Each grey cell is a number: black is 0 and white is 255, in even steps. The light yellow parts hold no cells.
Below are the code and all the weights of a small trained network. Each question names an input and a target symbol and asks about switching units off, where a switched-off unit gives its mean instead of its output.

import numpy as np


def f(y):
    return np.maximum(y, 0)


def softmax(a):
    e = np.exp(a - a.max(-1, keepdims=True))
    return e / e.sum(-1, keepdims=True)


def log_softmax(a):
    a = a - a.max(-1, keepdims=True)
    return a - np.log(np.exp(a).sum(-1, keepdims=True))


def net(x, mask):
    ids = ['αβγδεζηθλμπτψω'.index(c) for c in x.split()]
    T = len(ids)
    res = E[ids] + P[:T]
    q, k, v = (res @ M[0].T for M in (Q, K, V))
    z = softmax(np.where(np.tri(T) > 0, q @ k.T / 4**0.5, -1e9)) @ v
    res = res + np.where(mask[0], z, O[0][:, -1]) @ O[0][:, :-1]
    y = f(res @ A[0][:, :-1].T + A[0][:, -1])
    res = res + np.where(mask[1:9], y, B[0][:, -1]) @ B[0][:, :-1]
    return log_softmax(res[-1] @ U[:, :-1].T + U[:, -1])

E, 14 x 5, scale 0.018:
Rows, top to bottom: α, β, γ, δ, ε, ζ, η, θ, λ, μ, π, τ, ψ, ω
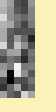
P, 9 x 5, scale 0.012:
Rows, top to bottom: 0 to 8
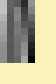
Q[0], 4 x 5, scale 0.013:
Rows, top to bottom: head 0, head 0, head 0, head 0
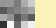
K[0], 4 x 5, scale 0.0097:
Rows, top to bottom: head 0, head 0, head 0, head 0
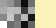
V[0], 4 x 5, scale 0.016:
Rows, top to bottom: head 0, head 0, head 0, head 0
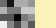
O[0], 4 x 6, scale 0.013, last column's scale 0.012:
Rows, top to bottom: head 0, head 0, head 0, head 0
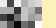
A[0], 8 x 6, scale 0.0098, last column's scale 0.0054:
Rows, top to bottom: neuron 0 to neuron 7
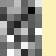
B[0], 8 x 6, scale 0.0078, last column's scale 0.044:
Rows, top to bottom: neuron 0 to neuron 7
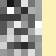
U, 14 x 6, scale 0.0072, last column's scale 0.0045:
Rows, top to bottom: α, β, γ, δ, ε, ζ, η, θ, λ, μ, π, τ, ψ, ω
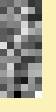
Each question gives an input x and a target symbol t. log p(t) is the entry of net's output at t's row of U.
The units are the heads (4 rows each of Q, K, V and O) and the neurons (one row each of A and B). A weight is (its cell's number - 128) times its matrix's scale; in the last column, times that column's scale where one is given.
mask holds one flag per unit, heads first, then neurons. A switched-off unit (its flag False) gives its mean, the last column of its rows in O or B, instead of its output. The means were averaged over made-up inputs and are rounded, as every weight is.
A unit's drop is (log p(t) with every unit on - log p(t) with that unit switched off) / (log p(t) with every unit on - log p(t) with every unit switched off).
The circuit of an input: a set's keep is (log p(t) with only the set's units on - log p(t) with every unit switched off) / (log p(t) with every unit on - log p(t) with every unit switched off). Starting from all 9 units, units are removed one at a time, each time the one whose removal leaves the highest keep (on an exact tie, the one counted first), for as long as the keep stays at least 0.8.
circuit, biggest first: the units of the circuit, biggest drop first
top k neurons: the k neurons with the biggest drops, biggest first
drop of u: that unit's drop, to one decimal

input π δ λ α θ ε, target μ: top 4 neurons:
[neuron 1; neuron 3; neuron 5; neuron 6]
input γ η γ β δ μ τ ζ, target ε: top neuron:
[neuron 3]
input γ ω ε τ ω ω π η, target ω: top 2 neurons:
[neuron 6; neuron 4]
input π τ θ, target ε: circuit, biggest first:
[head 0; neuron 3; neuron 0]
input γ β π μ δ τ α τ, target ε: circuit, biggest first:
[head 0; neuron 3]
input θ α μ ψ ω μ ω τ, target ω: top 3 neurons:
[neuron 6; neuron 4; neuron 7]
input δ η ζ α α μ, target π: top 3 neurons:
[neuron 3; neuron 1; neuron 7]
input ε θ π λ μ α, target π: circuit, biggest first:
[head 0; neuron 7]
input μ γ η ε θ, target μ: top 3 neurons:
[neuron 1; neuron 3; neuron 2]
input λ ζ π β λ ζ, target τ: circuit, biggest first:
[head 0; neuron 3; neuron 1]
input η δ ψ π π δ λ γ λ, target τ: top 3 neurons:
[neuron 3; neuron 1; neuron 5]
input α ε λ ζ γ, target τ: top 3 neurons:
[neuron 3; neuron 1; neuron 2]
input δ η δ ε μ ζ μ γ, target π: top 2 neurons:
[neuron 3; neuron 7]
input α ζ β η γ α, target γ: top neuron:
[neuron 4]
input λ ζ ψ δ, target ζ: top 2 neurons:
[neuron 4; neuron 7]
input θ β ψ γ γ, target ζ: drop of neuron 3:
-0.1
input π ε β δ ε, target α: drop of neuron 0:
-0.2
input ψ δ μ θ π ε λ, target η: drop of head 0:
0.7
